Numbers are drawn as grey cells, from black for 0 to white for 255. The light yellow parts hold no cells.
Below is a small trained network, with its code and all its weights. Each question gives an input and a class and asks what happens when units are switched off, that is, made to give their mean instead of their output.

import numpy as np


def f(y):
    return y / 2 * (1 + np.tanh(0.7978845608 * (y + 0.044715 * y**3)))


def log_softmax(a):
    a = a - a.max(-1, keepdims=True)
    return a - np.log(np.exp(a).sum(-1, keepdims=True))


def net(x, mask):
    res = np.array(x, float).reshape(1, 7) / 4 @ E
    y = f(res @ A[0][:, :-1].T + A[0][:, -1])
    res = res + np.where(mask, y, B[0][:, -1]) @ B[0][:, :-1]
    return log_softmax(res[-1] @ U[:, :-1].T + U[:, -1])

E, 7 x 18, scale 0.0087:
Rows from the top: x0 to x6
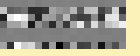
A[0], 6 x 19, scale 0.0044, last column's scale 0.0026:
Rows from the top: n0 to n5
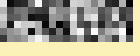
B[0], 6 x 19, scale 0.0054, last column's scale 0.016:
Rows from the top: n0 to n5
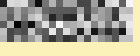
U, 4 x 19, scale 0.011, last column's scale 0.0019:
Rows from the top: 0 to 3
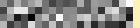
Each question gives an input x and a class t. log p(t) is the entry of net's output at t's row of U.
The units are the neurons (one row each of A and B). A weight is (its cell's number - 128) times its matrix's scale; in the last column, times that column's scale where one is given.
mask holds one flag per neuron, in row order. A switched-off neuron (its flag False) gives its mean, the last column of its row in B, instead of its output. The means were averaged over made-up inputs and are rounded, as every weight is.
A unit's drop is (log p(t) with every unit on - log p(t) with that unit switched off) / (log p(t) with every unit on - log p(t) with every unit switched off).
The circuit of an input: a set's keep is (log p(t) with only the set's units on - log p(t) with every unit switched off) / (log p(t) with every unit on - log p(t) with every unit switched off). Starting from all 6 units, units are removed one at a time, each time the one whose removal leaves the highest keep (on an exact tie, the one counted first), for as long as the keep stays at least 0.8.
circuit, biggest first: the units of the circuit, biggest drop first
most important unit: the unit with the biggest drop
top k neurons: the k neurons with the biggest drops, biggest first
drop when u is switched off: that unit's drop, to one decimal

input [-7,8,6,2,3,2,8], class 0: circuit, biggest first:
(n2; n0)
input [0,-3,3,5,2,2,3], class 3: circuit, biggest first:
(n4; n0)
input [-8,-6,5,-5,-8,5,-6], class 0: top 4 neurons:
(n3; n0; n4; n5)
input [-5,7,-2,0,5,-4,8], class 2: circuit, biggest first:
(n3)
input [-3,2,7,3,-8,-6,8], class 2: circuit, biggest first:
(n3; n0)
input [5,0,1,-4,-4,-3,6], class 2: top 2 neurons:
(n3; n4)
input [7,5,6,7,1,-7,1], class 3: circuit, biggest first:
(n4; n0)
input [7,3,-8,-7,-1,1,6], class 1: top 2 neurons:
(n0; n4)
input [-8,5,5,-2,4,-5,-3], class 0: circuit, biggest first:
(n0; n2; n3)
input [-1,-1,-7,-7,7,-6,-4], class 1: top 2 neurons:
(n0; n4)
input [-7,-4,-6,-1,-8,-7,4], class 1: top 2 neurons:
(n0; n2)
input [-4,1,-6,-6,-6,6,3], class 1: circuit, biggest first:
(n0; n4)
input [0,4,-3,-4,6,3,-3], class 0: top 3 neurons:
(n4; n3; n2)
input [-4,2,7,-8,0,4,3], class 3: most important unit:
n0
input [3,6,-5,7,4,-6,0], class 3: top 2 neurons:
(n4; n5)
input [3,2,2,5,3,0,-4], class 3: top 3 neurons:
(n4; n3; n0)
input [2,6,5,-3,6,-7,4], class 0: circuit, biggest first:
(n0; n2)
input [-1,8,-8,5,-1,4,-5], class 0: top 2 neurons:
(n2; n1)
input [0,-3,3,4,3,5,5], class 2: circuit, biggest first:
(n3; n0)
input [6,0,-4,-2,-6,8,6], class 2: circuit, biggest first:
(n3)
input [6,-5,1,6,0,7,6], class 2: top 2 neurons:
(n3; n2)
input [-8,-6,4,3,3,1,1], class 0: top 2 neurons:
(n0; n5)
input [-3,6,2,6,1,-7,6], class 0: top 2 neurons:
(n2; n1)
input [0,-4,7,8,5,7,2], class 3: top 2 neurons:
(n4; n0)
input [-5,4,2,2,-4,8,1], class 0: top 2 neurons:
(n0; n2)
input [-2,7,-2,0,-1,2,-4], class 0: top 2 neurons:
(n2; n3)
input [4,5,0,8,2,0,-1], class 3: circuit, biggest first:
(n4)
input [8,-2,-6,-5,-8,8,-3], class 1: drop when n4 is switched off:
0.2
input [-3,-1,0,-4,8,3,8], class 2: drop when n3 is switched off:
0.7
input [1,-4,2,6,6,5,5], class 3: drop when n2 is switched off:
0.1
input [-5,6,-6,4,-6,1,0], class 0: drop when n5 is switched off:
-0.1
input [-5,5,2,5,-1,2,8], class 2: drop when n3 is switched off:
0.9
